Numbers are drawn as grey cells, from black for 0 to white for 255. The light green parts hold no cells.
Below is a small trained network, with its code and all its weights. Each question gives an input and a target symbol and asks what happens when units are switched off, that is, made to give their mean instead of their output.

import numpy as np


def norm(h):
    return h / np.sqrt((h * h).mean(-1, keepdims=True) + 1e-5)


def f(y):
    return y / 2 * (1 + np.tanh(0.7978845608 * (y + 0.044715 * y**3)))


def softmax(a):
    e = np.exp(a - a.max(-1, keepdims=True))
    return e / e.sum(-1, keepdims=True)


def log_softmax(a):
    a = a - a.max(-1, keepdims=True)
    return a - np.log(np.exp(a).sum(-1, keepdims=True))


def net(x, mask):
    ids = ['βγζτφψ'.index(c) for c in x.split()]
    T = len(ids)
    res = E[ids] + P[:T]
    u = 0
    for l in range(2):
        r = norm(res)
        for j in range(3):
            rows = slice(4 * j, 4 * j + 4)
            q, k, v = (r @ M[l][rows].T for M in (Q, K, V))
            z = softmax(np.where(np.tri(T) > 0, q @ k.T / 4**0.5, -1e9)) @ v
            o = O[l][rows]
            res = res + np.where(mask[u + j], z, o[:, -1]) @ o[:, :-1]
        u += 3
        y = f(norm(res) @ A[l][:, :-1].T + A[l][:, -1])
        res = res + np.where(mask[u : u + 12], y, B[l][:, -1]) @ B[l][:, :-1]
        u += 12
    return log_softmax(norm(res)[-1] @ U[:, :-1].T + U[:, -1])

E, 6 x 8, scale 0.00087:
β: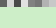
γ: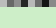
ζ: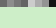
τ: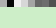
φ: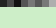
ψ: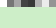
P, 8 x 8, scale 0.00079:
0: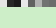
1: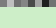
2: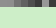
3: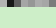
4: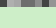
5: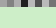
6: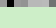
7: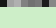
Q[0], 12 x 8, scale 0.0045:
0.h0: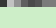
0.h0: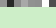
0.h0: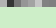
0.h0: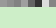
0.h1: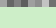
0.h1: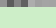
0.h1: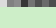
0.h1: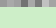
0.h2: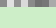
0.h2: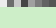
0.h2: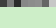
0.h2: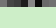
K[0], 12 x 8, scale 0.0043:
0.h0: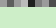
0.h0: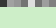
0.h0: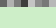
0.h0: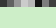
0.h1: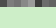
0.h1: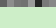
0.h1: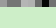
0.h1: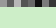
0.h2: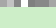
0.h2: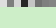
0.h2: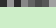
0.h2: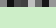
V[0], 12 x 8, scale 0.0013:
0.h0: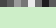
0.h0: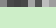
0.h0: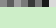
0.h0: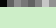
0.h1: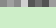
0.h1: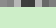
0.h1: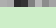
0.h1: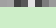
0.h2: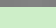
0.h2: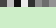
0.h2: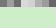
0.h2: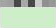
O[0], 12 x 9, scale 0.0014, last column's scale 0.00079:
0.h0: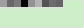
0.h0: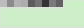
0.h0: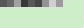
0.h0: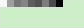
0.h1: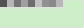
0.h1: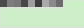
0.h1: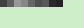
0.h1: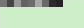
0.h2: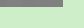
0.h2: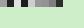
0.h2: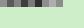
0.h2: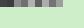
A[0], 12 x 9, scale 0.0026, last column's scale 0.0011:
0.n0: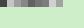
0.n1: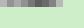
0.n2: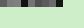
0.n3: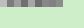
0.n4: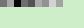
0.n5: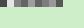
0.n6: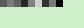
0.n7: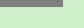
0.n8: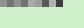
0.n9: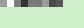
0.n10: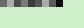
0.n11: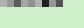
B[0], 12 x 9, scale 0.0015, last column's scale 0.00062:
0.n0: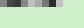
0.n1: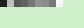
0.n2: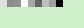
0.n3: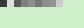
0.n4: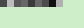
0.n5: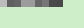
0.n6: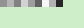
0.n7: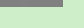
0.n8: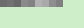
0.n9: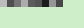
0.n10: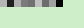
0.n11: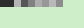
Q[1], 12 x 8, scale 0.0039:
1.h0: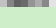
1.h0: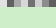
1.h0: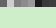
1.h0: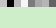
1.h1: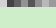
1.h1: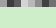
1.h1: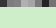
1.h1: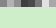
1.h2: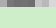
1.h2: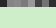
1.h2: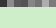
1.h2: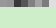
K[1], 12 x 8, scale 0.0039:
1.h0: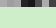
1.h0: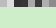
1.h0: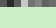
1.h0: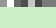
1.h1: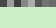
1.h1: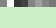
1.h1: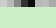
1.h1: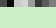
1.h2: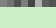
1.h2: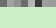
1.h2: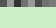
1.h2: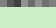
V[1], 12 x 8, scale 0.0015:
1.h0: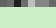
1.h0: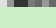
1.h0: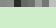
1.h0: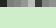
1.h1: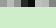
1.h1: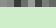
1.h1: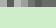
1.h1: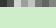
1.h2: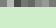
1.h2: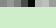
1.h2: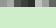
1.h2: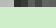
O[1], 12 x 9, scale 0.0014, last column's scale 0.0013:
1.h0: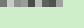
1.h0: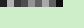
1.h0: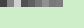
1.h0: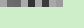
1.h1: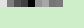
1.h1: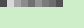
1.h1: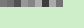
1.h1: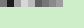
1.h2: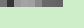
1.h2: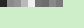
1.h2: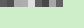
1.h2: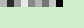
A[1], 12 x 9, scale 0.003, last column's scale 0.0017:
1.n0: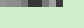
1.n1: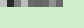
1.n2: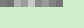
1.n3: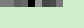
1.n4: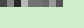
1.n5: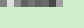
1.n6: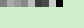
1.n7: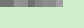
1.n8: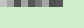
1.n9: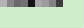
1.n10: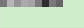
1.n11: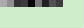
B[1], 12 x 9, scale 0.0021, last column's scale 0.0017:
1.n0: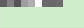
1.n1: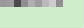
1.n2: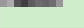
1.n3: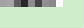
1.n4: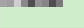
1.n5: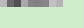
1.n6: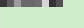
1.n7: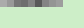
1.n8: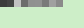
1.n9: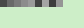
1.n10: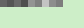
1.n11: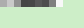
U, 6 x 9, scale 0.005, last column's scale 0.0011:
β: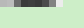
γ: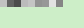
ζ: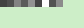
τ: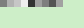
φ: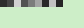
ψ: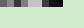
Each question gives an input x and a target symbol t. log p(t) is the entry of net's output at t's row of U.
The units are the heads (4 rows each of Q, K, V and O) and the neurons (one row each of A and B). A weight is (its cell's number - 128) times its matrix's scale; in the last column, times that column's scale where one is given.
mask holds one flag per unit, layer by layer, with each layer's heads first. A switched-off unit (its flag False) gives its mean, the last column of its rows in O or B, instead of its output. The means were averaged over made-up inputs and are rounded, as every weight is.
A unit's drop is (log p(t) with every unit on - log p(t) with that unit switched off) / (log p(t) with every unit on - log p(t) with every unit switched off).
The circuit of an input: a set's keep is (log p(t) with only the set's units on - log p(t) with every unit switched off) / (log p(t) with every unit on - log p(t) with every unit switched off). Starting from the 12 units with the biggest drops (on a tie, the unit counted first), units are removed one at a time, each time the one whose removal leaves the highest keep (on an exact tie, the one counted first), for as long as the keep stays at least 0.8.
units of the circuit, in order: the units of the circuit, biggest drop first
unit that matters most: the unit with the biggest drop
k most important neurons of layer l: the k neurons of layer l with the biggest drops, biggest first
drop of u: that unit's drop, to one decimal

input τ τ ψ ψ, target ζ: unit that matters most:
1.h0
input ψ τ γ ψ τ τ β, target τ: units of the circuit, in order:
[1.n4 1.n3]
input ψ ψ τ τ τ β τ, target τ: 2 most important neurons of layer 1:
[1.n3 1.n11]
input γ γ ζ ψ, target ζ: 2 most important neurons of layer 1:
[1.n11 1.n0]
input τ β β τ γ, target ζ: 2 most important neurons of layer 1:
[1.n6 1.n10]
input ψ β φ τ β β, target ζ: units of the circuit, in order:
[0.h2 1.n6 1.n11]
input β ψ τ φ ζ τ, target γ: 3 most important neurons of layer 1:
[1.n5 1.n11 1.n3]
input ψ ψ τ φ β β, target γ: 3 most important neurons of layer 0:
[0.n0 0.n5 0.n6]
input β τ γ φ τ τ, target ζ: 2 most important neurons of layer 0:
[0.n3 0.n4]
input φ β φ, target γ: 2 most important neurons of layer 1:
[1.n1 1.n0]
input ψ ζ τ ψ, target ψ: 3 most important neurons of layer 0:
[0.n4 0.n2 0.n6]
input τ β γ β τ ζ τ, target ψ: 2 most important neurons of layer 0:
[0.n9 0.n6]
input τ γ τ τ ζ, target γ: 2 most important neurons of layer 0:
[0.n6 0.n9]
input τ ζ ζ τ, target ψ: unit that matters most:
0.h0
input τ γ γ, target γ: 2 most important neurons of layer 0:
[0.n2 0.n6]
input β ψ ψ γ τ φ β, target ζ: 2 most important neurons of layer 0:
[0.n4 0.n0]
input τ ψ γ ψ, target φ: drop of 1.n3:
0.7
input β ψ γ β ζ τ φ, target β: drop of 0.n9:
-0.1
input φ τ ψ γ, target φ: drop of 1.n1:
0.1
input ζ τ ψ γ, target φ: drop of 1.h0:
0.0
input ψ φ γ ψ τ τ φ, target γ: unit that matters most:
1.n11
